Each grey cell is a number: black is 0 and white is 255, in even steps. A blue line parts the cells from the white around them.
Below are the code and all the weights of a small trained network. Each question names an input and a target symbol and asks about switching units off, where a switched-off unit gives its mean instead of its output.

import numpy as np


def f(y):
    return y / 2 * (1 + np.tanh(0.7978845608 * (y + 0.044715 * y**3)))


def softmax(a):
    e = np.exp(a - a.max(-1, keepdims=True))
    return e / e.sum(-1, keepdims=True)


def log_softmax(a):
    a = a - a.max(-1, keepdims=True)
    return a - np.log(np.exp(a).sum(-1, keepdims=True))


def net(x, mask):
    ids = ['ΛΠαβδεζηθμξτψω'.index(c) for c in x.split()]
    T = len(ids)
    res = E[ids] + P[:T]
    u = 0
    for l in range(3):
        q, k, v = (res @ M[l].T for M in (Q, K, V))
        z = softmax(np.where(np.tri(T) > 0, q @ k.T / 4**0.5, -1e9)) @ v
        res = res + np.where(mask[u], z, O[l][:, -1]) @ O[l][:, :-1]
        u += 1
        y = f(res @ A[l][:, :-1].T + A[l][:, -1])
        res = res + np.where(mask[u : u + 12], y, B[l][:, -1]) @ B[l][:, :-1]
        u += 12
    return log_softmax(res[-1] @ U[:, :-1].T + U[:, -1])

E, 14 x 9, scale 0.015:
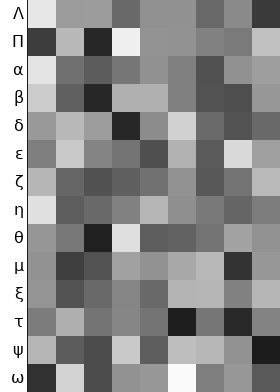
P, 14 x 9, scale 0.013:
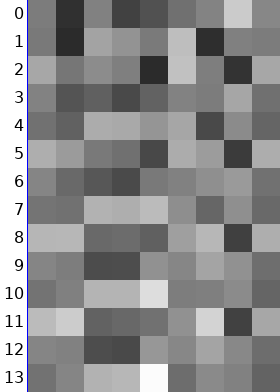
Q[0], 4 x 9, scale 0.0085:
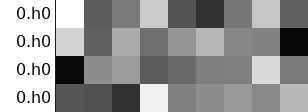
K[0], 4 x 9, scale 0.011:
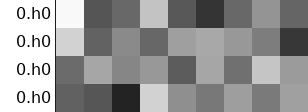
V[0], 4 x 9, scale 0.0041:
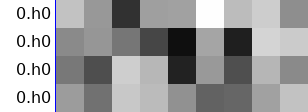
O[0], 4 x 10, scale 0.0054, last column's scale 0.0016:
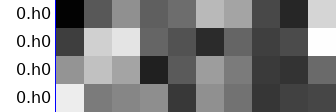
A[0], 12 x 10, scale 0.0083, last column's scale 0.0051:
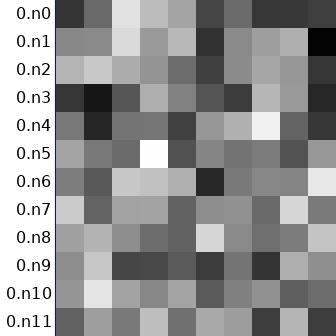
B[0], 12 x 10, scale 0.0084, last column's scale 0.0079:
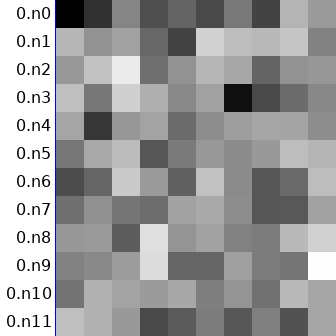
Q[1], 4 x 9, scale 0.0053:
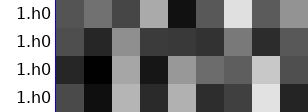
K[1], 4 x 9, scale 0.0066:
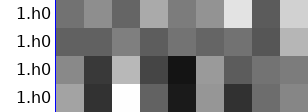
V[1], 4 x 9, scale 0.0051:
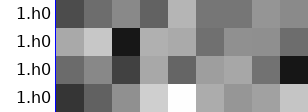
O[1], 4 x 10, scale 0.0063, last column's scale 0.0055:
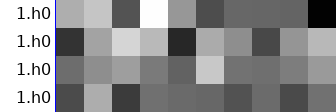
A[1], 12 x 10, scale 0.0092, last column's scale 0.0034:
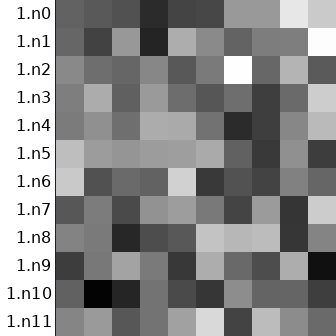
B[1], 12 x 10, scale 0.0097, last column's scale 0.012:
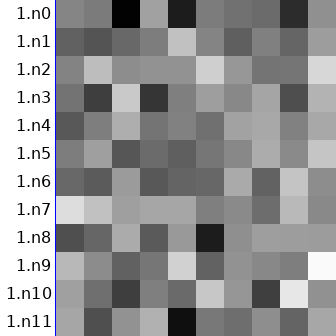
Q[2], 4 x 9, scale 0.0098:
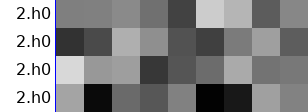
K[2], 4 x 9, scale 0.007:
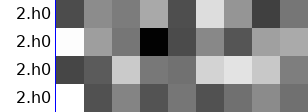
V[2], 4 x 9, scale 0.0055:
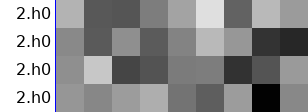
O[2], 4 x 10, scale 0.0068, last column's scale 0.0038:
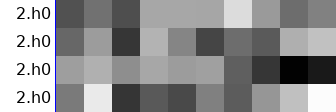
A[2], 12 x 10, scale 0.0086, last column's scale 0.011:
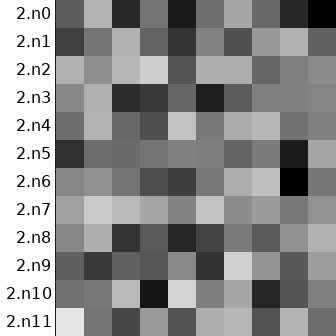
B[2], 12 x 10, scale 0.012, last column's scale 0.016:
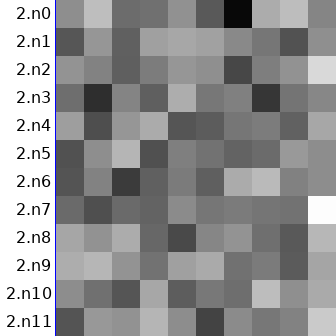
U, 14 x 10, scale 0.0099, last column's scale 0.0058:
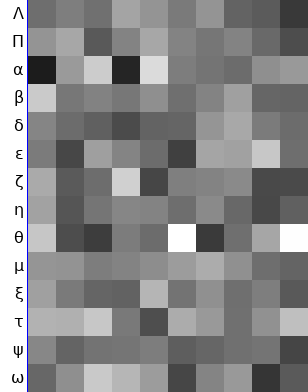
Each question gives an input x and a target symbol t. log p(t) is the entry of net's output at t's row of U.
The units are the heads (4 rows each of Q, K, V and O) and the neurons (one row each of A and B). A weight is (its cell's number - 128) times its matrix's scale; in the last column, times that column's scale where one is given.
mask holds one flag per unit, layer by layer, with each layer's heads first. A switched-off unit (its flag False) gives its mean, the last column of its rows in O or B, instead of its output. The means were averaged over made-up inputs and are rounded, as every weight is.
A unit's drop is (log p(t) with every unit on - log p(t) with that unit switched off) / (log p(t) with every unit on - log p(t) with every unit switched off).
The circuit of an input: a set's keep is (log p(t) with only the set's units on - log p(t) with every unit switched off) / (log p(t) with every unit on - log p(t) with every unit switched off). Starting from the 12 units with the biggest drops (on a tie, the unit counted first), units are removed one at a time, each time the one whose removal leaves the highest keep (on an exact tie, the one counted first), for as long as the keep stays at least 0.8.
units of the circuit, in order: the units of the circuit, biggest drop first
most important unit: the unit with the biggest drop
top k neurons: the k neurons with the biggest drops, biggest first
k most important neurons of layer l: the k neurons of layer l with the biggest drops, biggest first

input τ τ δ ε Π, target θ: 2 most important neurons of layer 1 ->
(1.n11 1.n8)
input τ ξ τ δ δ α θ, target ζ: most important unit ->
0.n3
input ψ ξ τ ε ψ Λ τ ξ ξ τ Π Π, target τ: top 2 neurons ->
(0.n11 1.n9)
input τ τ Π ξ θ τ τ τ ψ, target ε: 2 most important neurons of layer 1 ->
(1.n8 1.n9)
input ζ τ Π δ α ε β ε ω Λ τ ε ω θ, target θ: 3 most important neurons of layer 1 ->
(1.n8 1.n3 1.n1)
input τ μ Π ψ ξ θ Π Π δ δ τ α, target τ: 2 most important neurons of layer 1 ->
(1.n5 1.n9)
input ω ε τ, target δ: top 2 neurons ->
(0.n11 1.n3)
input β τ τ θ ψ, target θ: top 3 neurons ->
(0.n8 2.n11 0.n4)
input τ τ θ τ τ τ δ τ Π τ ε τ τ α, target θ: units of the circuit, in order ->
(1.n9 2.n11)
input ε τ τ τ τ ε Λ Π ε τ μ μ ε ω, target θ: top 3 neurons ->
(1.n7 1.n11 2.n11)
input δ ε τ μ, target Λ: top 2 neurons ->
(2.n11 1.n10)
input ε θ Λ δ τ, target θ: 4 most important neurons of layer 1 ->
(1.n10 1.n3 1.n1 1.n5)
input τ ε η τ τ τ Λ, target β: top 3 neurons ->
(2.n9 0.n9 1.n8)
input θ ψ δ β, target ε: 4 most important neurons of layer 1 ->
(1.n10 1.n7 1.n6 1.n3)
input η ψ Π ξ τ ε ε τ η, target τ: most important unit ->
0.n11
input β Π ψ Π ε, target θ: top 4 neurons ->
(2.n11 0.n8 1.n11 1.n8)
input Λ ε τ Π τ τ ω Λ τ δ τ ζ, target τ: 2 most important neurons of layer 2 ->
(2.n8 2.n11)
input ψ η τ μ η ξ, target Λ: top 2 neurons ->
(2.n11 0.n7)
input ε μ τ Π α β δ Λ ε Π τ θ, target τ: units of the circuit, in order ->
(2.n8 2.h0 0.n6)
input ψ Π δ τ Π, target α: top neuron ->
(0.n0)
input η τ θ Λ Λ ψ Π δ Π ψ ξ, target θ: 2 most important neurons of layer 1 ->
(1.n4 1.n5)
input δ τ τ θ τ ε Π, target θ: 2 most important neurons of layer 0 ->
(0.n3 0.n0)
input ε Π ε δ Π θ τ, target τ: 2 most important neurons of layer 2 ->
(2.n8 2.n7)
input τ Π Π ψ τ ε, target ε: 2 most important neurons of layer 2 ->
(2.n11 2.n9)
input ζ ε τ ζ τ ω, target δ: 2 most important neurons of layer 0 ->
(0.n11 0.n8)
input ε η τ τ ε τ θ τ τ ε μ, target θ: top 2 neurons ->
(2.n11 0.n9)
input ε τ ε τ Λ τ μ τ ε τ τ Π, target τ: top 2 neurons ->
(0.n11 2.n8)
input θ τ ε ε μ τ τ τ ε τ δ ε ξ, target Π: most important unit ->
1.n0
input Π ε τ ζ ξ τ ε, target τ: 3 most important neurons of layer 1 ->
(1.n2 1.n3 1.n1)
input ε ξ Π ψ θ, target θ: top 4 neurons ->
(2.n11 1.n8 1.n3 0.n3)
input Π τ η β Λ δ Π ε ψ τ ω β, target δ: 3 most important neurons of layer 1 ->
(1.n3 1.n4 1.n5)
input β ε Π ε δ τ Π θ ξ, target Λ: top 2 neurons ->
(2.n11 0.n8)
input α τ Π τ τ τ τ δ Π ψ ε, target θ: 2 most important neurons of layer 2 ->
(2.n11 2.n2)
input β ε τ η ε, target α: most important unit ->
0.h0
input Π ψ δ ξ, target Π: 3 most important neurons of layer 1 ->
(1.n0 1.n10 1.n2)
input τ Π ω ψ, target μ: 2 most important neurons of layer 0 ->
(0.n4 0.n5)
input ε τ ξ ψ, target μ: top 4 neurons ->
(2.n9 0.n4 1.n8 1.n10)
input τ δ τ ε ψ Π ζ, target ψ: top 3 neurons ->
(1.n0 2.n11 2.n0)
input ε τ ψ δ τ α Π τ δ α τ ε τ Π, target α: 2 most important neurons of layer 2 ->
(2.n10 2.n8)
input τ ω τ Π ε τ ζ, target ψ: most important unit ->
2.n11
